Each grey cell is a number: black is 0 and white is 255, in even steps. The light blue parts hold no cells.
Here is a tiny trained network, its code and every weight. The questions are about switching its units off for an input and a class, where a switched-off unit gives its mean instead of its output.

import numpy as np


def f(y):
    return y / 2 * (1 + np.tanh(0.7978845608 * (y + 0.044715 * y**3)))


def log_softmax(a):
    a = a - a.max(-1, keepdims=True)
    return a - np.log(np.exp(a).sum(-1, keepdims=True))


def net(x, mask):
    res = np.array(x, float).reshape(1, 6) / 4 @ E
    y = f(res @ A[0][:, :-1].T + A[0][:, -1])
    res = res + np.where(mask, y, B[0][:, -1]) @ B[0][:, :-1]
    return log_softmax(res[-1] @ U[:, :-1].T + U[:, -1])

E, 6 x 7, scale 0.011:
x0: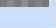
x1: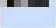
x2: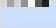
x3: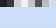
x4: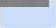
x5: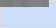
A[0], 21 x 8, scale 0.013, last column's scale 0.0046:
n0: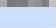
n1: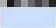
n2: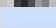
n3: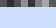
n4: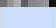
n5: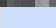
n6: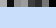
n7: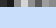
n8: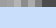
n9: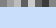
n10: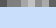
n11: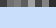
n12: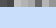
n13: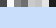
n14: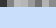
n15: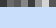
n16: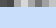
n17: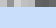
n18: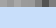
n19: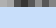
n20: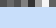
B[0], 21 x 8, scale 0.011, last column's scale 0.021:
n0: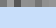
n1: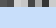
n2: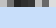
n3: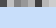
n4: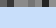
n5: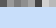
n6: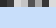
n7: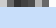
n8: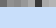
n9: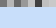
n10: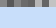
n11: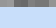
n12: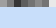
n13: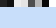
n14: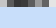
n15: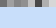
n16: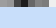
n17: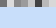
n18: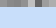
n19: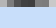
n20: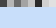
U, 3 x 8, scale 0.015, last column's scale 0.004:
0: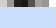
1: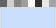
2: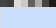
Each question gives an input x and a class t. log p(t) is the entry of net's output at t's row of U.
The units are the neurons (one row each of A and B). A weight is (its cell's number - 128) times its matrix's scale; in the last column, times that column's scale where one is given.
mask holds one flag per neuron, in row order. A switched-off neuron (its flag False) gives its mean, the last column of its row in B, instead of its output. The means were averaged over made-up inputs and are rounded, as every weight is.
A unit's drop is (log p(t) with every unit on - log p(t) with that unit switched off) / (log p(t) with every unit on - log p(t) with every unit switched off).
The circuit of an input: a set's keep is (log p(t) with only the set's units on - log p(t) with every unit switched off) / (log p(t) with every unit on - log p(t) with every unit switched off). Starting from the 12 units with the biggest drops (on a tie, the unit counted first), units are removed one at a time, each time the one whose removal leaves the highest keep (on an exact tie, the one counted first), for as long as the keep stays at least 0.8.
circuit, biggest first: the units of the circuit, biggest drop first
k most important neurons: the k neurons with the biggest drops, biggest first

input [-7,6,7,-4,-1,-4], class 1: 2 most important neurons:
(n13 n17)
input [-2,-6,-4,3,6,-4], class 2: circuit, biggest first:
(n13)
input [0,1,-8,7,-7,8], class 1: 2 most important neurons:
(n20 n3)
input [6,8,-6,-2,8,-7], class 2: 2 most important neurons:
(n6 n1)
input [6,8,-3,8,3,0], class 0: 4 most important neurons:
(n7 n16 n13 n12)
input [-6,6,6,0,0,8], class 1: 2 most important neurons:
(n13 n17)
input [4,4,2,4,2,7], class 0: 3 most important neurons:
(n13 n7 n16)
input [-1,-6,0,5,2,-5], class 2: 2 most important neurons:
(n13 n2)
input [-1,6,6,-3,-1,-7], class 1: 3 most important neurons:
(n13 n17 n9)
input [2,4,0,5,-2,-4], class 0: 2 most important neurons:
(n13 n7)
